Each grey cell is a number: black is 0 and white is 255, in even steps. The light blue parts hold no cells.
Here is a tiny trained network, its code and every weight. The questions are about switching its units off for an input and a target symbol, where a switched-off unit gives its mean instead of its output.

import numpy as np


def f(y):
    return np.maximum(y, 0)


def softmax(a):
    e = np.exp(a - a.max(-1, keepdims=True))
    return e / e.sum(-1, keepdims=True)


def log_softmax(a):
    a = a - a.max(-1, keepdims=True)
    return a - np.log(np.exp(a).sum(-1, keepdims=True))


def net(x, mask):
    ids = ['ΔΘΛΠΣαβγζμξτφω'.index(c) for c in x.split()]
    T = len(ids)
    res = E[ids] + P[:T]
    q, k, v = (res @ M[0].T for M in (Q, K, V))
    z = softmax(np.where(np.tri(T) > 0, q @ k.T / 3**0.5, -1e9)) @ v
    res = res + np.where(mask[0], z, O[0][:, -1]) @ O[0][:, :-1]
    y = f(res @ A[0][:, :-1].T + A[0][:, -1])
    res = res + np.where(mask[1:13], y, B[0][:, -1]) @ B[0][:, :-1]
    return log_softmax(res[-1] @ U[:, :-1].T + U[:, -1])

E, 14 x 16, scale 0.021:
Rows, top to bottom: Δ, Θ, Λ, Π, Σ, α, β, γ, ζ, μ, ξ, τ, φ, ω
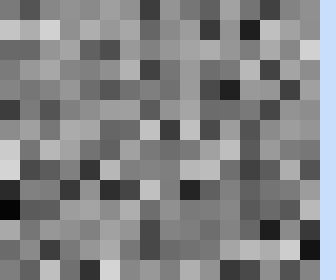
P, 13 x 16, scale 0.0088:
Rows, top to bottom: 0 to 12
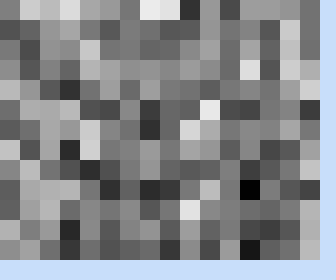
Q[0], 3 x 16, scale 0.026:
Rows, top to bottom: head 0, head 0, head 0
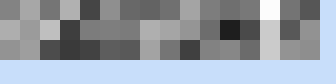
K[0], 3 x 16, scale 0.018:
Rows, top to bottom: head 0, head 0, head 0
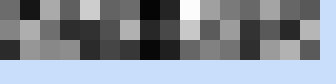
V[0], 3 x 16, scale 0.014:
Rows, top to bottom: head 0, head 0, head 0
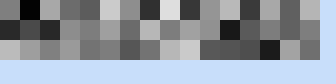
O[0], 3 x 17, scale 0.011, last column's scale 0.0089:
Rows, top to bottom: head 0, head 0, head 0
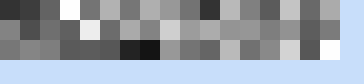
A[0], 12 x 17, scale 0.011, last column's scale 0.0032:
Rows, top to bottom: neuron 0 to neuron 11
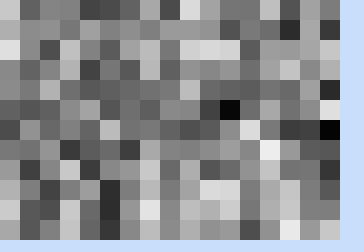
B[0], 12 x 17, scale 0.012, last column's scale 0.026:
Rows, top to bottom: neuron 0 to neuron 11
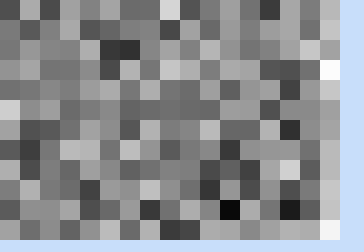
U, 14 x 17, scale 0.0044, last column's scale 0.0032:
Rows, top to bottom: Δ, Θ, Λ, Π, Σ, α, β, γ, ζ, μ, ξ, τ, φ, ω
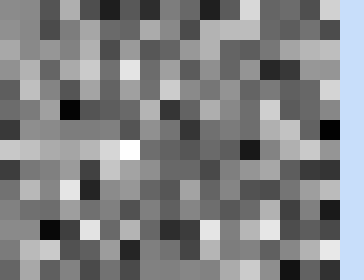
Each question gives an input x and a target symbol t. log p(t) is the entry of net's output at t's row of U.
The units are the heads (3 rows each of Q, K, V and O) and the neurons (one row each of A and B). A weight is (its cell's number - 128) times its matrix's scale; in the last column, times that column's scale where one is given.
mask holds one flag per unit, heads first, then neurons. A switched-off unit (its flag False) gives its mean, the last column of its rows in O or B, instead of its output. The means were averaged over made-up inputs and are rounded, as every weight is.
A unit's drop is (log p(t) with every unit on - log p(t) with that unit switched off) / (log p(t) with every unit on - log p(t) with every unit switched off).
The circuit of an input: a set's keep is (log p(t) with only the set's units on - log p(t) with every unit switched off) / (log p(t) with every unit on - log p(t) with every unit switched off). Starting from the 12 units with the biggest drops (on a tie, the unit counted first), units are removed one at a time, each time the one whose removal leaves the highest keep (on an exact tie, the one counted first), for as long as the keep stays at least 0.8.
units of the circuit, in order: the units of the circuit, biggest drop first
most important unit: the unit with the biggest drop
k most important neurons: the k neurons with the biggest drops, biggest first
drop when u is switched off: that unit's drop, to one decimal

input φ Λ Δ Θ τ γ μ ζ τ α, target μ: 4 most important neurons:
neuron 1; neuron 11; neuron 0; neuron 3
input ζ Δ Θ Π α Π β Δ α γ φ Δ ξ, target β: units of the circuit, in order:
head 0; neuron 3
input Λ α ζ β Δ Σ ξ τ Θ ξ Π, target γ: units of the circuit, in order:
head 0; neuron 10
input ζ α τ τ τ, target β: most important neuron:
neuron 3
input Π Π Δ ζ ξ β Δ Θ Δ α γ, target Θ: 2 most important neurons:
neuron 3; neuron 11
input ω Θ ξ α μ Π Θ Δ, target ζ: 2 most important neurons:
neuron 3; neuron 10
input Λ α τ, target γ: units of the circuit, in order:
head 0; neuron 8
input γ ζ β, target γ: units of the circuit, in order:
neuron 8; head 0
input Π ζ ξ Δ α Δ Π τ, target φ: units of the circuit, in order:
head 0; neuron 0
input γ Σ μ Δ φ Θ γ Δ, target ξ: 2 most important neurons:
neuron 6; neuron 8
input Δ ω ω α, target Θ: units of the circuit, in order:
head 0; neuron 3; neuron 11; neuron 6
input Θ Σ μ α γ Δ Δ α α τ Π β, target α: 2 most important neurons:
neuron 9; neuron 3
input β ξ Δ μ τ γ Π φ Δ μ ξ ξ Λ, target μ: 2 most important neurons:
neuron 1; neuron 10
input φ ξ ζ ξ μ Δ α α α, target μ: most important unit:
neuron 1
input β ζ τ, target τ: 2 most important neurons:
neuron 4; neuron 7
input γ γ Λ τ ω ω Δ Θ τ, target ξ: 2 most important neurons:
neuron 6; neuron 8
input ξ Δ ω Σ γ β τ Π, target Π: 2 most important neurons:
neuron 10; neuron 2
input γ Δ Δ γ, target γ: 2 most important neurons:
neuron 8; neuron 11
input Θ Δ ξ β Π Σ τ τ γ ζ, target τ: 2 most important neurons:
neuron 7; neuron 11
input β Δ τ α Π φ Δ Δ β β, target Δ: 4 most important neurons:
neuron 10; neuron 3; neuron 8; neuron 4
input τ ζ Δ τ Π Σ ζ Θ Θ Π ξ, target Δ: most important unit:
neuron 11
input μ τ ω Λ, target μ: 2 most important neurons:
neuron 1; neuron 9
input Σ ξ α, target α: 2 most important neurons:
neuron 3; neuron 9
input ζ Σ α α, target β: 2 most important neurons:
neuron 3; neuron 10
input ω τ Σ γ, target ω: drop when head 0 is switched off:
0.6
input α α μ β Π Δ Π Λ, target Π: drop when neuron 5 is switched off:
0.0
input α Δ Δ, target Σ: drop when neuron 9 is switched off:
0.1
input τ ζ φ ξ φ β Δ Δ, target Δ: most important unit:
neuron 11
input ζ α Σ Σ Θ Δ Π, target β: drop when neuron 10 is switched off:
0.2
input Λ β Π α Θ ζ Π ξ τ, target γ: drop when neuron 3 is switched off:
0.2
